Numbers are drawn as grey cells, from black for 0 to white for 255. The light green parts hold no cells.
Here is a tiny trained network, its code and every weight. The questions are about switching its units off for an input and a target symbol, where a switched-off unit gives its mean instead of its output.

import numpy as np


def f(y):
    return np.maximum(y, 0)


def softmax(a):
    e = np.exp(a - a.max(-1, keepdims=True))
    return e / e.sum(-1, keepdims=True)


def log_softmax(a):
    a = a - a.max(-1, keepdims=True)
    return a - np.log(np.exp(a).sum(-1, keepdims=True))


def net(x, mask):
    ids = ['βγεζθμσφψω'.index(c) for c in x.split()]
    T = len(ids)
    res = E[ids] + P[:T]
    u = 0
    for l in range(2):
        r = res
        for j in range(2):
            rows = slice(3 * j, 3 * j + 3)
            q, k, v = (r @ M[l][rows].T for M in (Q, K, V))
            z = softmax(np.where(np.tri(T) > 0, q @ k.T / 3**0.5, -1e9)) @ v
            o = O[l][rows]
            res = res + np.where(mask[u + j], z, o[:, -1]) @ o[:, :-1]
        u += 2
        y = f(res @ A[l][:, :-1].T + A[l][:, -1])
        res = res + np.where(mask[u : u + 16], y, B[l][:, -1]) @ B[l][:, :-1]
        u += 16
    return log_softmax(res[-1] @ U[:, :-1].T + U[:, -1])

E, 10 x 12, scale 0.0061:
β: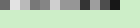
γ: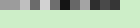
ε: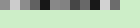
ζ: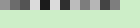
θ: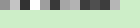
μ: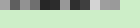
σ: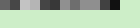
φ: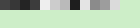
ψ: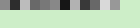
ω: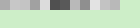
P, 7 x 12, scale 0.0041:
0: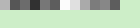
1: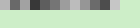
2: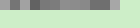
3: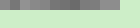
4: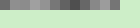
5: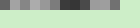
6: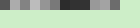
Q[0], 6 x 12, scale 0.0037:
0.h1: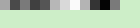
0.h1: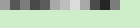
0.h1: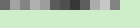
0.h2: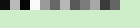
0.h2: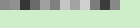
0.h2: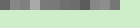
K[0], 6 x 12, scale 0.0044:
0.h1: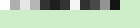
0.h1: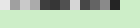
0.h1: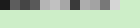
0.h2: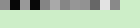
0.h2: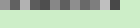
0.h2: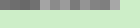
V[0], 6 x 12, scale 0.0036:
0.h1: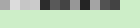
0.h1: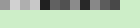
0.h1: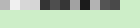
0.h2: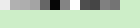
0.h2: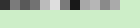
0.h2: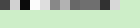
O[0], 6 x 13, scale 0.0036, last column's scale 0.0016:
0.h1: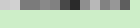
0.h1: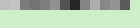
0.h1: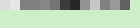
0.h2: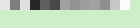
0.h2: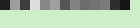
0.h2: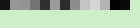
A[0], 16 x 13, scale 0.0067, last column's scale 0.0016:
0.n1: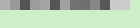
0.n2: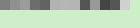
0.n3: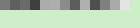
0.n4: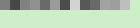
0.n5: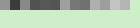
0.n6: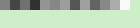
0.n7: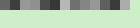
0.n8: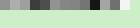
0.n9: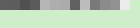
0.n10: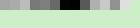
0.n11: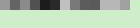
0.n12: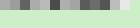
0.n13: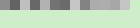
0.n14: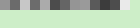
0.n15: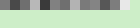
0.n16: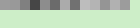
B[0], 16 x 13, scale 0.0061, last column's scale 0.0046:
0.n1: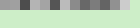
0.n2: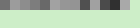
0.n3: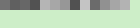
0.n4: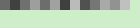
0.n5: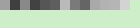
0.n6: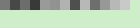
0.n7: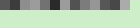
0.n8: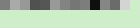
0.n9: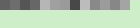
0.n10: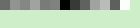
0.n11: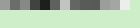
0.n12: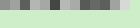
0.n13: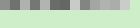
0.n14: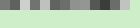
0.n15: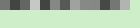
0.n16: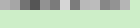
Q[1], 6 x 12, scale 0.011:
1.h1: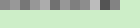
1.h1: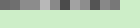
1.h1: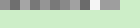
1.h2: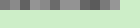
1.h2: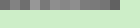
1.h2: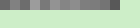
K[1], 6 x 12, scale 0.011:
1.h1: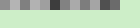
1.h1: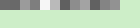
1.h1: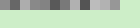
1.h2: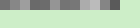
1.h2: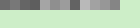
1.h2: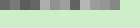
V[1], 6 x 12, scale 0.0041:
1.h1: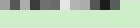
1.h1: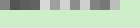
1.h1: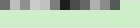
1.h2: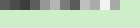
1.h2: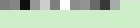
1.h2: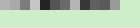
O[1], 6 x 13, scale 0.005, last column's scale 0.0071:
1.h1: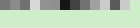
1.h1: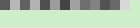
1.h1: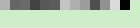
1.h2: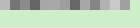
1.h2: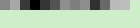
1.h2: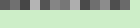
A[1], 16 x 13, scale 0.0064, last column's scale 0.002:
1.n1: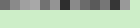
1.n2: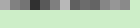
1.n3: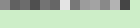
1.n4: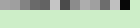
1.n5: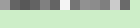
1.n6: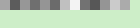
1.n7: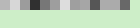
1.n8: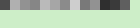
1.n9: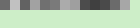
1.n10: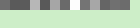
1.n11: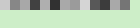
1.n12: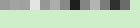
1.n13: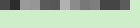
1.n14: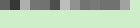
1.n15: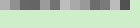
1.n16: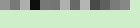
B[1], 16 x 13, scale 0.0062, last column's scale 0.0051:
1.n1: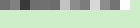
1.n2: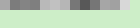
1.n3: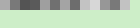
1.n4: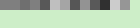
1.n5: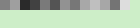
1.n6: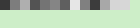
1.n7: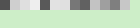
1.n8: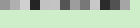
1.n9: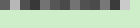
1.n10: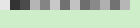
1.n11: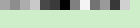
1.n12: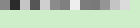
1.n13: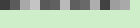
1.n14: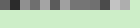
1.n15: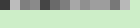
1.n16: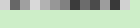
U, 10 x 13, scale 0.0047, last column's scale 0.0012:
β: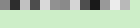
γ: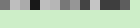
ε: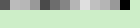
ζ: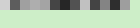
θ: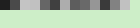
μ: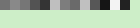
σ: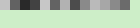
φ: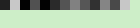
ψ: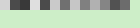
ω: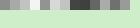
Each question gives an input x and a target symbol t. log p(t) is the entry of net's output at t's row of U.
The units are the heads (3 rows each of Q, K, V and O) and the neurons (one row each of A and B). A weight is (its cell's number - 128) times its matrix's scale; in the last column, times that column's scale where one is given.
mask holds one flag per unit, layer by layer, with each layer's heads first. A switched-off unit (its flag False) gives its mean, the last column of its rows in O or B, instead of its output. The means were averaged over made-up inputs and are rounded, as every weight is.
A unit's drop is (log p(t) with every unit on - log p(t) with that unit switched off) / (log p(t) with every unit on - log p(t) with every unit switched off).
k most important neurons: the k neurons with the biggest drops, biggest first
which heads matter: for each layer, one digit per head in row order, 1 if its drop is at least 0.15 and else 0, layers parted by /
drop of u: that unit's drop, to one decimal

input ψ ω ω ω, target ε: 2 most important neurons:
(0.n16; 0.n6)
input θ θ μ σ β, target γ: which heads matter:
01 / 01
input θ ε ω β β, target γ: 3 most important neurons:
(1.n8; 0.n2; 0.n11)
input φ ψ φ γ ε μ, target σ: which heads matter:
11 / 01
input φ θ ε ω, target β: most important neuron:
(1.n6)
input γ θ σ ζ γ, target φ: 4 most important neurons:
(0.n12; 0.n1; 0.n10; 1.n1)
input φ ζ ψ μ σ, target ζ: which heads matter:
00 / 01
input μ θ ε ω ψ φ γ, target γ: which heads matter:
00 / 10
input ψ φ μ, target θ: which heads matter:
10 / 00
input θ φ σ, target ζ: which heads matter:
01 / 01
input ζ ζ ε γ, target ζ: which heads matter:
10 / 10
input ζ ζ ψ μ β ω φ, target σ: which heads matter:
00 / 10
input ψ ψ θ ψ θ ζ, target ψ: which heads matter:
00 / 01
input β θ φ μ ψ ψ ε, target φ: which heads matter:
10 / 10
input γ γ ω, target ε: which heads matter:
00 / 10
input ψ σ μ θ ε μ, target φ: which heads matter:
01 / 01
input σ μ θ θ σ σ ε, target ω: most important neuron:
(0.n8)
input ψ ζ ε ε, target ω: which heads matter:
10 / 10
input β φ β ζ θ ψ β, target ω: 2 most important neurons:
(1.n7; 1.n16)
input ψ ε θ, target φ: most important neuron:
(1.n9)
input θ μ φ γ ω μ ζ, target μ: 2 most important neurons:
(1.n4; 0.n9)
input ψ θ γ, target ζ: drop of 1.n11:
0.3
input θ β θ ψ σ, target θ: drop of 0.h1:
-0.1
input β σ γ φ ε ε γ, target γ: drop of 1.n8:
0.4
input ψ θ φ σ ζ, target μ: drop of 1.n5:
0.0
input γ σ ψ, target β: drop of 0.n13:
0.1
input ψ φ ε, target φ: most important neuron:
(0.n9)
